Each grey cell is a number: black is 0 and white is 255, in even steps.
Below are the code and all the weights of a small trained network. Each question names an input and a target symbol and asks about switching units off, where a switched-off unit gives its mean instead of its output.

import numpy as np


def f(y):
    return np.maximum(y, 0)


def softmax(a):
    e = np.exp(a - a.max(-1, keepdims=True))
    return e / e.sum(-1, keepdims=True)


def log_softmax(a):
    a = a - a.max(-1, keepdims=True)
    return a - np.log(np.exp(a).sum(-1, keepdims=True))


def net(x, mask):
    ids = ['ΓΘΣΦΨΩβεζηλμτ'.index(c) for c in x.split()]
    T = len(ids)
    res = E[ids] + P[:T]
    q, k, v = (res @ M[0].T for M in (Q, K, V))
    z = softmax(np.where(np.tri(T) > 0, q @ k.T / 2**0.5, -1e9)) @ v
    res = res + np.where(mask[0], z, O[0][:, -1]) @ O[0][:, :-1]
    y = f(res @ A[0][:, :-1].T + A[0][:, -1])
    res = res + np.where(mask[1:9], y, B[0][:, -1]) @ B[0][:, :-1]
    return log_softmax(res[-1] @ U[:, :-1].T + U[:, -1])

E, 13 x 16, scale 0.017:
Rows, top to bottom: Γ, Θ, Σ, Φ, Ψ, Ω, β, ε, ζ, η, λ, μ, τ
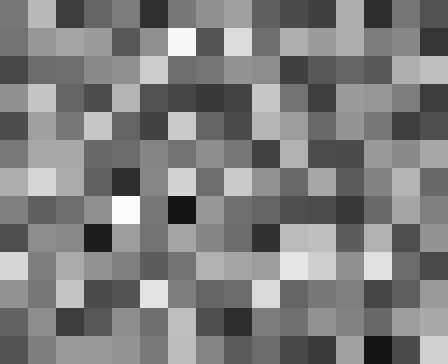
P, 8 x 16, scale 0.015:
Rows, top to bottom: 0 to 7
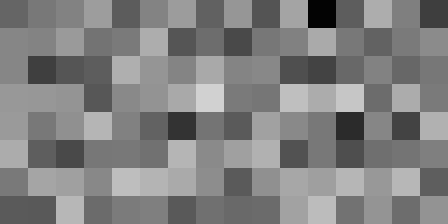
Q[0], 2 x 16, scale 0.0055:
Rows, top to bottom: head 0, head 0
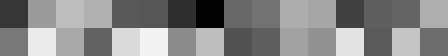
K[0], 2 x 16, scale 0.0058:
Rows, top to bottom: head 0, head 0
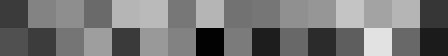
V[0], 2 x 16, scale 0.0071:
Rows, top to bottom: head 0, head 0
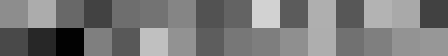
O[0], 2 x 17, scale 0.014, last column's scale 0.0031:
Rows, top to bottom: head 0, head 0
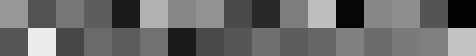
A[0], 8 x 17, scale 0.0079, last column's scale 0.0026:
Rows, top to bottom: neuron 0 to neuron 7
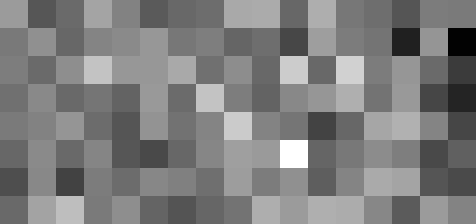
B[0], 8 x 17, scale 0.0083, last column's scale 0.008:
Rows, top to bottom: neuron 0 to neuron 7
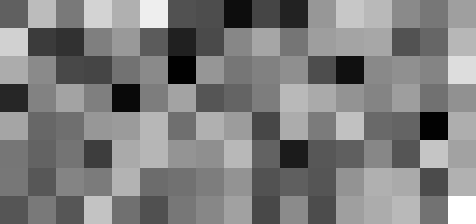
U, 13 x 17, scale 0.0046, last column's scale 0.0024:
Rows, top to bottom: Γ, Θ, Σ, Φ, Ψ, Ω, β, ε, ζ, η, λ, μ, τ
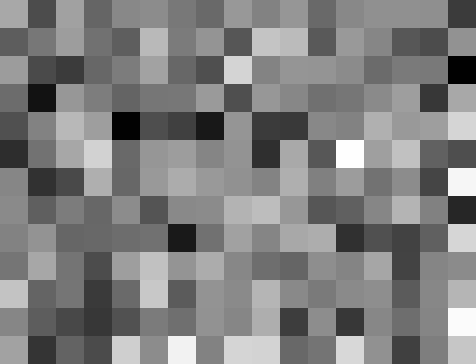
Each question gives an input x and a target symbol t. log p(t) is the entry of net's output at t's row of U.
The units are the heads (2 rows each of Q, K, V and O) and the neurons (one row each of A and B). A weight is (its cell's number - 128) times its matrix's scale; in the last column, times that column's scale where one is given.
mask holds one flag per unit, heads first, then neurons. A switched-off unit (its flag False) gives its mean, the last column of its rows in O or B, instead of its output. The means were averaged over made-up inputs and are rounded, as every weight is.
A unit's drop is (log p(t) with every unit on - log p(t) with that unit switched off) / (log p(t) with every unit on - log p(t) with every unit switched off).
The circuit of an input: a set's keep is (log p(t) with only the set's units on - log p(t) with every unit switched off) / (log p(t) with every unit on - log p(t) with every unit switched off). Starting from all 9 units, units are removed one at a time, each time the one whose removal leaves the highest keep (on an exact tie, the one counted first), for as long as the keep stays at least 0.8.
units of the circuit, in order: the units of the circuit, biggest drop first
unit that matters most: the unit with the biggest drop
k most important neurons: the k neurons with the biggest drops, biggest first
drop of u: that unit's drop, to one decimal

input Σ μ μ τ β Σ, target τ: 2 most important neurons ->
(neuron 2; neuron 7)
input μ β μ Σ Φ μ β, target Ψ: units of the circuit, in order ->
(head 0)
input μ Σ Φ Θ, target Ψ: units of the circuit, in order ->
(head 0; neuron 3)
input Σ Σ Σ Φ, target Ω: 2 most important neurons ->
(neuron 7; neuron 2)
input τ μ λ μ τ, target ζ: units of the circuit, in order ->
(head 0; neuron 1)
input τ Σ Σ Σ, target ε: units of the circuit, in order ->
(neuron 2; head 0; neuron 7)
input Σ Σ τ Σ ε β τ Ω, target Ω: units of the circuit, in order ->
(neuron 7; head 0)
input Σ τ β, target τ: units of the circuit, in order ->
(head 0; neuron 2)
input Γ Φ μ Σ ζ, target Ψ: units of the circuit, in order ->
(neuron 7; head 0)
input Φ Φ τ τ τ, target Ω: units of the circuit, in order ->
(head 0; neuron 7)
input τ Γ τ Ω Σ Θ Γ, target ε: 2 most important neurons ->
(neuron 2; neuron 7)
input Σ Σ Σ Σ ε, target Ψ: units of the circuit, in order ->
(head 0; neuron 0; neuron 7)
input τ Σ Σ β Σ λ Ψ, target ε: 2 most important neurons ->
(neuron 2; neuron 7)
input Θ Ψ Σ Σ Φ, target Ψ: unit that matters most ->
neuron 7
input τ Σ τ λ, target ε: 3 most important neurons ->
(neuron 2; neuron 7; neuron 4)
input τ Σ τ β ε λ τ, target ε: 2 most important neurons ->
(neuron 2; neuron 7)
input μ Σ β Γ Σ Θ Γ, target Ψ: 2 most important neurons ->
(neuron 3; neuron 4)
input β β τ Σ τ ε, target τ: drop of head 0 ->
0.8
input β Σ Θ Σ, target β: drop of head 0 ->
1.0
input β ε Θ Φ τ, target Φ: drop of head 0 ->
1.1
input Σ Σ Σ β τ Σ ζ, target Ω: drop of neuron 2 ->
0.1
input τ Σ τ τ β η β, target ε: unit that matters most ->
neuron 2
